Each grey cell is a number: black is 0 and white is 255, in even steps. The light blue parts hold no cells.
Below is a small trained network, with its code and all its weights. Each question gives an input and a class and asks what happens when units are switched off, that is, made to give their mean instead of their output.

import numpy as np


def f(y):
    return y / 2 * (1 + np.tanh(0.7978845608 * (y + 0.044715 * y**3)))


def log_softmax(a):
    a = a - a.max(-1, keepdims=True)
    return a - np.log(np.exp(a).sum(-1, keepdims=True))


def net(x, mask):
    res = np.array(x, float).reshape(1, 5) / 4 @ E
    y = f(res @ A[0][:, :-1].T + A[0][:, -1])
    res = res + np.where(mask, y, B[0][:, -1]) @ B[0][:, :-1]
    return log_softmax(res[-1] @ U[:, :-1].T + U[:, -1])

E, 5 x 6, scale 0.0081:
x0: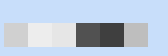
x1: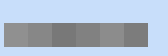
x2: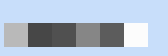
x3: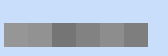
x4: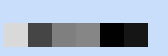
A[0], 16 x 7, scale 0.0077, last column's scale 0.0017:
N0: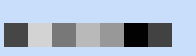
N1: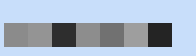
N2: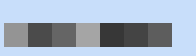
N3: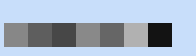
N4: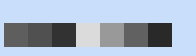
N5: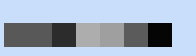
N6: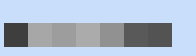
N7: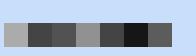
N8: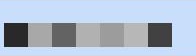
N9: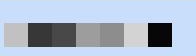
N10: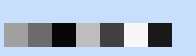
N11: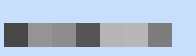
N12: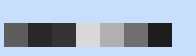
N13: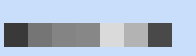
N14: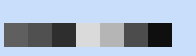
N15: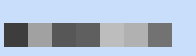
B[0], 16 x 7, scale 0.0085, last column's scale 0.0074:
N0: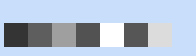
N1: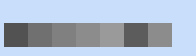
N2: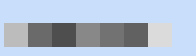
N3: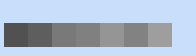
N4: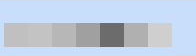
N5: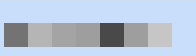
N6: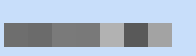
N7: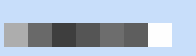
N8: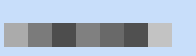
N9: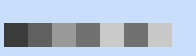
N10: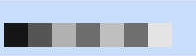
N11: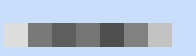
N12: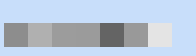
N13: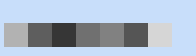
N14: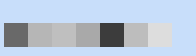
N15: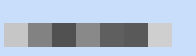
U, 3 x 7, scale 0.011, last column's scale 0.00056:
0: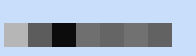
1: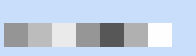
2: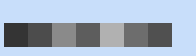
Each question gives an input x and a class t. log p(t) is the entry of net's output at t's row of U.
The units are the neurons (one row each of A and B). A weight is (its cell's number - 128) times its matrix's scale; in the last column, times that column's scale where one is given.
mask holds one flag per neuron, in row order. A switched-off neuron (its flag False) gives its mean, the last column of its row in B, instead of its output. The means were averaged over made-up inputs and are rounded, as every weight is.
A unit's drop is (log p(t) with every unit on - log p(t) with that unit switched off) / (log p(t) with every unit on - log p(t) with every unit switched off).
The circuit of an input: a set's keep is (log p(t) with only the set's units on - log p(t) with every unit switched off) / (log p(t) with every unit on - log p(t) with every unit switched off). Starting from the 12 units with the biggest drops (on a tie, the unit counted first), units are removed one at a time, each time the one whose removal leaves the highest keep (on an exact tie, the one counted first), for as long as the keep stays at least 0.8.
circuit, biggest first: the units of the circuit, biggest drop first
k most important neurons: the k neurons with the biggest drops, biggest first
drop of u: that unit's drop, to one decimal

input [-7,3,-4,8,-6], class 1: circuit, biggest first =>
(N14; N4)
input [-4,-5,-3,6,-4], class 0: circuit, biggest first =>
(N10)
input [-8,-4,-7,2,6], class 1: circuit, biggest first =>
(N14; N4)
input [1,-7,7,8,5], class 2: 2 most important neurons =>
(N10; N9)
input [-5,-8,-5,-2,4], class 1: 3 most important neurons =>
(N14; N4; N5)
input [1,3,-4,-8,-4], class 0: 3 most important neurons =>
(N10; N11; N9)
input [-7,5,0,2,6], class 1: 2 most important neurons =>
(N14; N4)
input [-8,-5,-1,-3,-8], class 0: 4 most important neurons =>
(N13; N8; N15; N11)
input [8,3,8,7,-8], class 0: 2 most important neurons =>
(N11; N15)
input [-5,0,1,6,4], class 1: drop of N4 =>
0.2
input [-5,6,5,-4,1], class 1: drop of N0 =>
0.1
